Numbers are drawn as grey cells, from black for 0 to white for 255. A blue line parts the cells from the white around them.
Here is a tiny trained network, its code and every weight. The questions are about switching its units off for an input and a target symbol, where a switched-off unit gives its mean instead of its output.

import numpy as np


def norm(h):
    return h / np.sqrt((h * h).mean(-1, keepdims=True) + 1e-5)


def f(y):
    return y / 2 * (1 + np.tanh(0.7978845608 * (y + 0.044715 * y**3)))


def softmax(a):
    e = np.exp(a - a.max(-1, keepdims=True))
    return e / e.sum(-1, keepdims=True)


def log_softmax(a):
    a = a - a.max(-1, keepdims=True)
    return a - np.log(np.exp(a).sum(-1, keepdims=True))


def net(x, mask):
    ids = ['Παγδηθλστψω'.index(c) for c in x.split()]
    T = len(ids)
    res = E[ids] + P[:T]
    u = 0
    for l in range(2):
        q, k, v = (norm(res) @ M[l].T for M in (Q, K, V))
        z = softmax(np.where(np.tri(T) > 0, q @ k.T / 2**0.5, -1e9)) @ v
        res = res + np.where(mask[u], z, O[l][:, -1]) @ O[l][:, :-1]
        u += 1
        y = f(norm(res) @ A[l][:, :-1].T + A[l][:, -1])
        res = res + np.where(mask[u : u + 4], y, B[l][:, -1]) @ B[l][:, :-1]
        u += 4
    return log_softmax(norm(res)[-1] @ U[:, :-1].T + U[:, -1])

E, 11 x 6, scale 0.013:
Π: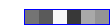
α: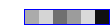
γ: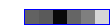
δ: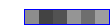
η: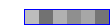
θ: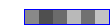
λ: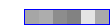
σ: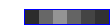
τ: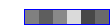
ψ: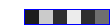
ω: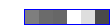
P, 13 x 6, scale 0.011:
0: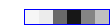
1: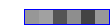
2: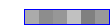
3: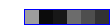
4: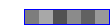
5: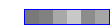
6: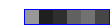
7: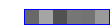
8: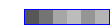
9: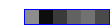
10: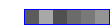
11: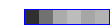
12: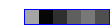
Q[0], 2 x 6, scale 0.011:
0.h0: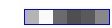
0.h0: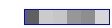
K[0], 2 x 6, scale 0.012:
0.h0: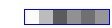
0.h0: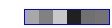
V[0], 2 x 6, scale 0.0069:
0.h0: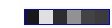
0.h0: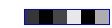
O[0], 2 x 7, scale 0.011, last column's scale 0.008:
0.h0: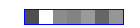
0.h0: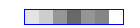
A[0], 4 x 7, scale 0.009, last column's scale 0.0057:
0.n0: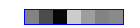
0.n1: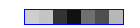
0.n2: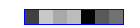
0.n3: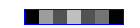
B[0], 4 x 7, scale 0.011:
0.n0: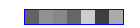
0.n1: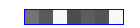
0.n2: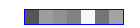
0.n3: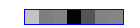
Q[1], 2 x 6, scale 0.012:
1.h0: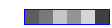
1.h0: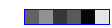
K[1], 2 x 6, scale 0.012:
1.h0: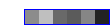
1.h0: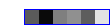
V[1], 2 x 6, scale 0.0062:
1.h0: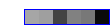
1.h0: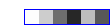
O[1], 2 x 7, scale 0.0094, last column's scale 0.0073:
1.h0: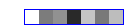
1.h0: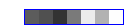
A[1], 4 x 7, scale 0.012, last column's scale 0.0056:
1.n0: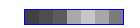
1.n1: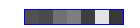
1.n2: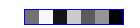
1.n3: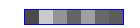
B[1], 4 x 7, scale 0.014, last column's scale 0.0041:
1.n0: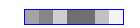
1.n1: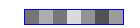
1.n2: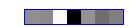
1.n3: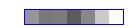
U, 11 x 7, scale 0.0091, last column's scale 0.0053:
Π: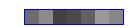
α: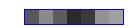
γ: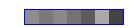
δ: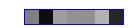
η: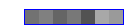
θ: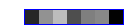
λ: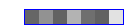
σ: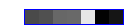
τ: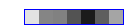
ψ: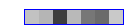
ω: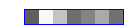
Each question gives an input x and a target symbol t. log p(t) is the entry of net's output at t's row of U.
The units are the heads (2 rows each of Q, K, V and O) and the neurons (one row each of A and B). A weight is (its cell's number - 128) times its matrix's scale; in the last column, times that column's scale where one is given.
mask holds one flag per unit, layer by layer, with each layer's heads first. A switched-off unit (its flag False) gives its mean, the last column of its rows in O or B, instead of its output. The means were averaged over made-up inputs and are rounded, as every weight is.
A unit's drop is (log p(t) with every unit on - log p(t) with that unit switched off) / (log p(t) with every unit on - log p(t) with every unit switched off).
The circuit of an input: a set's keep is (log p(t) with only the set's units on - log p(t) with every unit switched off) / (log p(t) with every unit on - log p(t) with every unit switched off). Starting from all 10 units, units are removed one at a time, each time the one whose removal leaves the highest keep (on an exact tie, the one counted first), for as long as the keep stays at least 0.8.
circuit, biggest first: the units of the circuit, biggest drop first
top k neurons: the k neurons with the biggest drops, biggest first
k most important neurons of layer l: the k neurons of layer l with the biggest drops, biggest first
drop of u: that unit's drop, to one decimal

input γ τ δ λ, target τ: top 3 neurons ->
0.n1, 0.n2, 0.n0
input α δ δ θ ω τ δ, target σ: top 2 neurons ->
0.n0, 1.n0
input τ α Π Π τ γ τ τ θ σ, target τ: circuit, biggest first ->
0.h0, 0.n2
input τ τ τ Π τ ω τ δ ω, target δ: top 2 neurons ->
1.n0, 0.n2
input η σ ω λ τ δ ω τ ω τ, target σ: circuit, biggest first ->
1.n0
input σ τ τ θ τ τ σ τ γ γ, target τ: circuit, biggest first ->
0.h0, 0.n1
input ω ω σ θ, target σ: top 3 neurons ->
0.n0, 1.n0, 1.n3
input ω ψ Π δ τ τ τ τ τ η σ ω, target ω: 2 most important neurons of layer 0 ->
0.n1, 0.n0
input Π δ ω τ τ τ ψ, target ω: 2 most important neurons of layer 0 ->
0.n1, 0.n2
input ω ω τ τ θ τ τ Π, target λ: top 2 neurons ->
0.n2, 0.n1
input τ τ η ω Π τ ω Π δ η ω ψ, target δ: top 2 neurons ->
0.n0, 0.n2
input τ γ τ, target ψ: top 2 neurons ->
0.n1, 1.n0
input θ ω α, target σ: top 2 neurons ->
0.n0, 1.n3
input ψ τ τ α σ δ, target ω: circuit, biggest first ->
0.h0
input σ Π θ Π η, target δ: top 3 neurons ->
0.n0, 1.n0, 0.n1
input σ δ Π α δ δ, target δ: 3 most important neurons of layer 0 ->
0.n0, 0.n1, 0.n2
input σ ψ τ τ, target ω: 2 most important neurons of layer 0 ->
0.n1, 0.n2
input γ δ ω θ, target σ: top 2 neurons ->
0.n0, 1.n3
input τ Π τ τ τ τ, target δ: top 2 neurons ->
0.n0, 1.n0
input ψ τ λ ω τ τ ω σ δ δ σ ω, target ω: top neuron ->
1.n2
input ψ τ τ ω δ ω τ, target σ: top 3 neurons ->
0.n0, 1.n0, 1.n3
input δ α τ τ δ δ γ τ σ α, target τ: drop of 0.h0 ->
0.6
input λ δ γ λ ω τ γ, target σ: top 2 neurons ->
0.n0, 1.n0
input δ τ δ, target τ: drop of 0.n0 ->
0.2
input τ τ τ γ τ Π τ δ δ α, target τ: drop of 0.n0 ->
0.2
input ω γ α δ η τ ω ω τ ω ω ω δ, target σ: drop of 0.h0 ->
0.1
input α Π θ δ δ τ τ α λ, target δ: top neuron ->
1.n0
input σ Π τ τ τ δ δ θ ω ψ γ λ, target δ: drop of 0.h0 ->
0.9
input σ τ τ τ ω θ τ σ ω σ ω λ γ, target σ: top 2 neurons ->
0.n0, 0.n1
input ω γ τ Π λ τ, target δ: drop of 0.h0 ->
1.0
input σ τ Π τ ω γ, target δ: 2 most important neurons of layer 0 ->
0.n0, 0.n2
